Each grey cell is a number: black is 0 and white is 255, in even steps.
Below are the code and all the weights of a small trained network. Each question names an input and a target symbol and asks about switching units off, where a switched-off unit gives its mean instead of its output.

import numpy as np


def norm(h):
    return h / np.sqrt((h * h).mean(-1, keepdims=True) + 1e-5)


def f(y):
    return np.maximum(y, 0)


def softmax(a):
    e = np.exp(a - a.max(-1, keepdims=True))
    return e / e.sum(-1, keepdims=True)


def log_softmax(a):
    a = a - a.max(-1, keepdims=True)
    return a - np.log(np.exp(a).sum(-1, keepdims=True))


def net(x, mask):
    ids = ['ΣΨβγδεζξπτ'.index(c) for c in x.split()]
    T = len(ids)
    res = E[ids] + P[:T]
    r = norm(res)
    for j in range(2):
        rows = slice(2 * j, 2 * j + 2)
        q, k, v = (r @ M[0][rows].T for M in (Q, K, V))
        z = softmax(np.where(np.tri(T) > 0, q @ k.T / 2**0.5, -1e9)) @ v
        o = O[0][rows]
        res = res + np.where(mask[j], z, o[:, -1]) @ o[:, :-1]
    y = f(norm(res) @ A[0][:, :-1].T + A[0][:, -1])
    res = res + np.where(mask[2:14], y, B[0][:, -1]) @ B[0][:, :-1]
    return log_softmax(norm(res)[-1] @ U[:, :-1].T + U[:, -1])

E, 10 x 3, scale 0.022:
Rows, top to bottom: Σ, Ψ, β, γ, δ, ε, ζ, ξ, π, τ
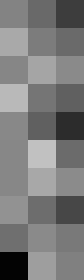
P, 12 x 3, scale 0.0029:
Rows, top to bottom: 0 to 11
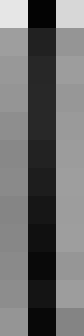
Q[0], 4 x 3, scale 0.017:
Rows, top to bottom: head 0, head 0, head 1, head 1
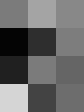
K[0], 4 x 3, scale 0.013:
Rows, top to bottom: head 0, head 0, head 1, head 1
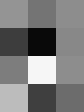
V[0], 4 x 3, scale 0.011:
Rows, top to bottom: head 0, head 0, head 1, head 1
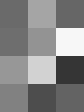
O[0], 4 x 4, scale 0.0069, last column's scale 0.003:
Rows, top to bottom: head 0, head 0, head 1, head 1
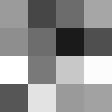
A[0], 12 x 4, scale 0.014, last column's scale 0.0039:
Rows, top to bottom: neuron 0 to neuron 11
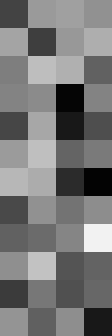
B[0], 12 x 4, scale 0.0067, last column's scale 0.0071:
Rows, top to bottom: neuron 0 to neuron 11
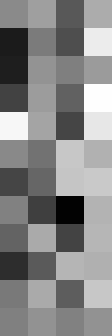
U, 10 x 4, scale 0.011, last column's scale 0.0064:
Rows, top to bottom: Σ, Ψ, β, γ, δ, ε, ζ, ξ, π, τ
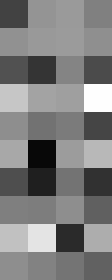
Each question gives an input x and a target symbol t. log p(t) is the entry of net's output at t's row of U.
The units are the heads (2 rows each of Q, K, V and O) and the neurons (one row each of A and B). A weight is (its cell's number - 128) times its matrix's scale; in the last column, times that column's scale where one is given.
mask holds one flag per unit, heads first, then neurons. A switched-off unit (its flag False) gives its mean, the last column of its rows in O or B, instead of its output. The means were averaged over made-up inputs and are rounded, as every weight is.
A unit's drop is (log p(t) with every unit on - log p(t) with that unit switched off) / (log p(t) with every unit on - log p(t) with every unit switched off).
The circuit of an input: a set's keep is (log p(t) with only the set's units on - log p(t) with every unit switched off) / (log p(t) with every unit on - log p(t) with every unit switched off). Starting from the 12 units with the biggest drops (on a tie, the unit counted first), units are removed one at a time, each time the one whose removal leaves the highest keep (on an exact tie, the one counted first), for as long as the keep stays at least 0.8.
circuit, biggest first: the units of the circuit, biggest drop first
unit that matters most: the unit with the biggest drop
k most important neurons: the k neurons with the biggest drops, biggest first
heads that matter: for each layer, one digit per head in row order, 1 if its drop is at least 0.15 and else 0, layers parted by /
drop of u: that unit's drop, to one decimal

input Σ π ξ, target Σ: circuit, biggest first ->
neuron 4; head 1; head 0
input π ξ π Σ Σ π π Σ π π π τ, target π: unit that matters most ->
neuron 4
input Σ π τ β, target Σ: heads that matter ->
01
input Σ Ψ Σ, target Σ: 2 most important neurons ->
neuron 4; neuron 7
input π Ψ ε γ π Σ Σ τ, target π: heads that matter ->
10
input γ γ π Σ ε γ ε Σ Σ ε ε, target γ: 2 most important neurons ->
neuron 1; neuron 3
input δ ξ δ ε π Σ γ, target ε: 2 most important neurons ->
neuron 4; neuron 1
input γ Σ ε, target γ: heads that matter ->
01
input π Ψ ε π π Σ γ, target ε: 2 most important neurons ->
neuron 4; neuron 3
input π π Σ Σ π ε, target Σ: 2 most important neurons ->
neuron 9; neuron 2
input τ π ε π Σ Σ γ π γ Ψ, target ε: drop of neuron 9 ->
0.1
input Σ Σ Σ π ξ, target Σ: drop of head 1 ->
0.5
